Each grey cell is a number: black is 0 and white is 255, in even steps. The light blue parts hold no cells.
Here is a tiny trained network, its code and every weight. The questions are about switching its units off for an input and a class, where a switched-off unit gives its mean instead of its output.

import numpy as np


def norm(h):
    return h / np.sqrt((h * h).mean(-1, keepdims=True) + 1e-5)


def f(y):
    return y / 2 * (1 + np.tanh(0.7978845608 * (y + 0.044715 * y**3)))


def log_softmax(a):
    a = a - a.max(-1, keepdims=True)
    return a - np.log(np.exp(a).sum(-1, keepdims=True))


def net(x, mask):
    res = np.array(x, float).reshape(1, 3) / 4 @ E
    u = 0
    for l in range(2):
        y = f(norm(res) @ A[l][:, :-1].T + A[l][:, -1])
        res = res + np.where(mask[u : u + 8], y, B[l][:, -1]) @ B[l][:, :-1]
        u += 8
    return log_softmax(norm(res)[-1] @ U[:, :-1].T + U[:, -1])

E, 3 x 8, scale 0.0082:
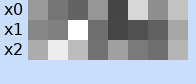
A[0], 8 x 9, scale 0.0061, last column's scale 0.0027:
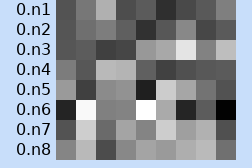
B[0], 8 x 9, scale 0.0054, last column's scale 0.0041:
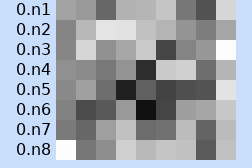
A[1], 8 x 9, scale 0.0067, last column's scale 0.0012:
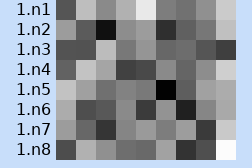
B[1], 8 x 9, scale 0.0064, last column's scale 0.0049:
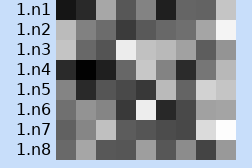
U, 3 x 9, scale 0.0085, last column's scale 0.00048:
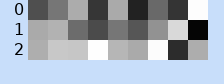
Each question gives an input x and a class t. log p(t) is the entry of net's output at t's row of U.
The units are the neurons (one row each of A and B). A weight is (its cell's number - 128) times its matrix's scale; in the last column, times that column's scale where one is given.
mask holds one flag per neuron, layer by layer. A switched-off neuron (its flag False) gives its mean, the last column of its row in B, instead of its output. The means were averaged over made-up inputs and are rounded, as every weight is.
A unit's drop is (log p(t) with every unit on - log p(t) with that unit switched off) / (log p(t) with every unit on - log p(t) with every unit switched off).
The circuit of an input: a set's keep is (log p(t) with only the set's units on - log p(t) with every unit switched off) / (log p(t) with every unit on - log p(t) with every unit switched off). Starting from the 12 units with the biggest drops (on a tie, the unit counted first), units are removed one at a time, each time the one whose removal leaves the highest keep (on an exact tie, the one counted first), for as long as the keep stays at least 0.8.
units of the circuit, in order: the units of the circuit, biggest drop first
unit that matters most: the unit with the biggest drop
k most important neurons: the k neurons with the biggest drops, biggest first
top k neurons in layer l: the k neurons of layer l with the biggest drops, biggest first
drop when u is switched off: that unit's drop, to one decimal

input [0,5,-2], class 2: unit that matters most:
0.n2
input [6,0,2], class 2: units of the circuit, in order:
[1.n7; 1.n2]
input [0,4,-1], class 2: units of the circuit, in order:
[0.n1; 0.n4; 1.n7]
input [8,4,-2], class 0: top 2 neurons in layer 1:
[1.n4; 1.n6]
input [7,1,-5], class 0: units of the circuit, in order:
[0.n5; 1.n6]
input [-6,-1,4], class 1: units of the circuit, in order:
[0.n6; 1.n5]
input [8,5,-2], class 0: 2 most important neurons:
[0.n5; 1.n4]
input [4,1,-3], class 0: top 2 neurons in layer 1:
[1.n4; 1.n6]
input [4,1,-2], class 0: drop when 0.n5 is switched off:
0.2
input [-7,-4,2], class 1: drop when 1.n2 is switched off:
0.1
